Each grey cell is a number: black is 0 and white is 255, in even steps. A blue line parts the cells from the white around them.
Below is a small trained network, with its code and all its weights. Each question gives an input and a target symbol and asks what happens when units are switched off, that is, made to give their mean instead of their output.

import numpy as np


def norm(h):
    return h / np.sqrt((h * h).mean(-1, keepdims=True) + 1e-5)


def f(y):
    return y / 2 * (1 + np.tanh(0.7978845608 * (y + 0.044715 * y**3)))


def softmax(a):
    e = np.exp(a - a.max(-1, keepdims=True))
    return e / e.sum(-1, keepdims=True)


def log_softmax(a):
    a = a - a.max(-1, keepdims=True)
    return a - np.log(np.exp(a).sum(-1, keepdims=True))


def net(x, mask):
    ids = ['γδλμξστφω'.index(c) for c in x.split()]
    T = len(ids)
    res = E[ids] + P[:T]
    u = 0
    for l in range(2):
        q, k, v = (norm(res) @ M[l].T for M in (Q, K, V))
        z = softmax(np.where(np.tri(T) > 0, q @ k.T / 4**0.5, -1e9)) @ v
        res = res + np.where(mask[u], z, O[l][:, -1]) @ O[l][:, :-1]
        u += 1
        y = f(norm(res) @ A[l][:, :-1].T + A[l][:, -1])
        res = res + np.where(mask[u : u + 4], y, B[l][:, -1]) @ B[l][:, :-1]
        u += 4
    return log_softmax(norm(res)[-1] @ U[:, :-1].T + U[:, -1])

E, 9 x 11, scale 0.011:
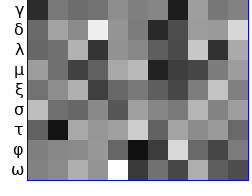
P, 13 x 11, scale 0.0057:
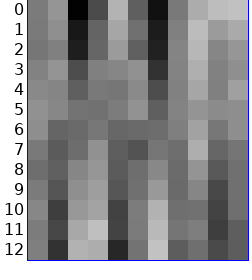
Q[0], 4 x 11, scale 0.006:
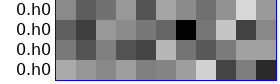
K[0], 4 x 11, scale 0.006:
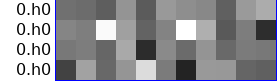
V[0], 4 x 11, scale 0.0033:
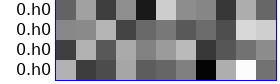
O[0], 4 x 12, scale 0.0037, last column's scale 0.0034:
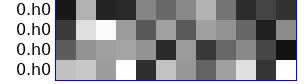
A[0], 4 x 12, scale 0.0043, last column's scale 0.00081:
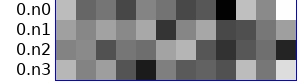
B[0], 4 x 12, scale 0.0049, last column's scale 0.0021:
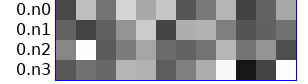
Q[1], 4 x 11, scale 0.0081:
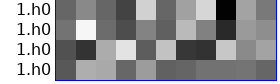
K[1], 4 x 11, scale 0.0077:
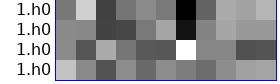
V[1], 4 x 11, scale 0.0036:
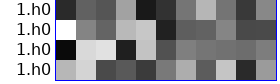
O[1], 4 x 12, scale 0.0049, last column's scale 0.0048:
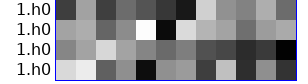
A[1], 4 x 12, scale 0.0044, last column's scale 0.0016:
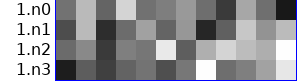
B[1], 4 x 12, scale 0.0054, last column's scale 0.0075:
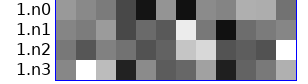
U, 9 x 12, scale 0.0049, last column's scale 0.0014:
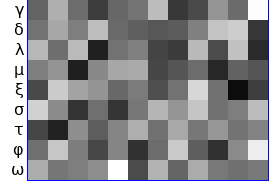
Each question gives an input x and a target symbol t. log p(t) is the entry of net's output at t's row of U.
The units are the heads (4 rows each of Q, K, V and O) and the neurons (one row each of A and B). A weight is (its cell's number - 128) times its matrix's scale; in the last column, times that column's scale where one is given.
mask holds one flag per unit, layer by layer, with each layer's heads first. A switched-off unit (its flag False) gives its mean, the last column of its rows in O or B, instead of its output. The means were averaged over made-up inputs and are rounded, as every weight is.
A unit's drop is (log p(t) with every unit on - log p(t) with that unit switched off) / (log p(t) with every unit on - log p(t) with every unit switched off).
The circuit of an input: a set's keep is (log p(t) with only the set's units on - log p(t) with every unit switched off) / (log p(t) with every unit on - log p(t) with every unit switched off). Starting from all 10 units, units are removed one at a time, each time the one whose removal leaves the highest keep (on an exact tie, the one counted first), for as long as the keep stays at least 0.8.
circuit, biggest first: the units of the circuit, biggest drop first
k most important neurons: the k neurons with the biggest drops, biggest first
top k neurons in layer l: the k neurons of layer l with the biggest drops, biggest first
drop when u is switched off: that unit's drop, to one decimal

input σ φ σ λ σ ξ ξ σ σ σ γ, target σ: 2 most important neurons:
[0.n2, 1.n3]
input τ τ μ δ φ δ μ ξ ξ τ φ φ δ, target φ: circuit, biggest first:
[1.h0, 1.n3, 0.h0]
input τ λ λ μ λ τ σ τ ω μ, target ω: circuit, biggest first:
[1.h0]
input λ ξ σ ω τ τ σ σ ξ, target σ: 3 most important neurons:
[0.n0, 1.n2, 1.n3]
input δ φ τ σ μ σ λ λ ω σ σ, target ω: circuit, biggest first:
[1.h0, 0.n1, 1.n2]
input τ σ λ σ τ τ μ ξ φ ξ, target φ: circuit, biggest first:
[1.h0, 0.n1]
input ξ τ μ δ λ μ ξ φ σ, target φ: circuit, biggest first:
[1.h0, 0.n1, 1.n3]
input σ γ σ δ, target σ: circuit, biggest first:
[1.h0, 1.n2]
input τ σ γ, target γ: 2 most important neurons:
[1.n1, 0.n3]
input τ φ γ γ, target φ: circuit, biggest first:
[0.n1, 1.h0]
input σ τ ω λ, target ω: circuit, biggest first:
[1.h0, 0.h0]
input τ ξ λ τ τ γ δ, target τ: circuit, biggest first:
[1.h0, 1.n2]
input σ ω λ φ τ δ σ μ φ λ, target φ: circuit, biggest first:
[1.h0, 0.n1]
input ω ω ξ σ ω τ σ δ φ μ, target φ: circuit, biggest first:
[1.h0]
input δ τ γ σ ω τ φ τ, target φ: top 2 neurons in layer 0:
[0.n1, 0.n3]
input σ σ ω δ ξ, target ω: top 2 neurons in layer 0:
[0.n3, 0.n1]
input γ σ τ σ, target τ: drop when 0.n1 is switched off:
0.0
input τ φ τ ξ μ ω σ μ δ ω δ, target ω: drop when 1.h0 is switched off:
1.3
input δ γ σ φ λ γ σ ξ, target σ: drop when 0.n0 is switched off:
0.1
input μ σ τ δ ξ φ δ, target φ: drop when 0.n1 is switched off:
0.1
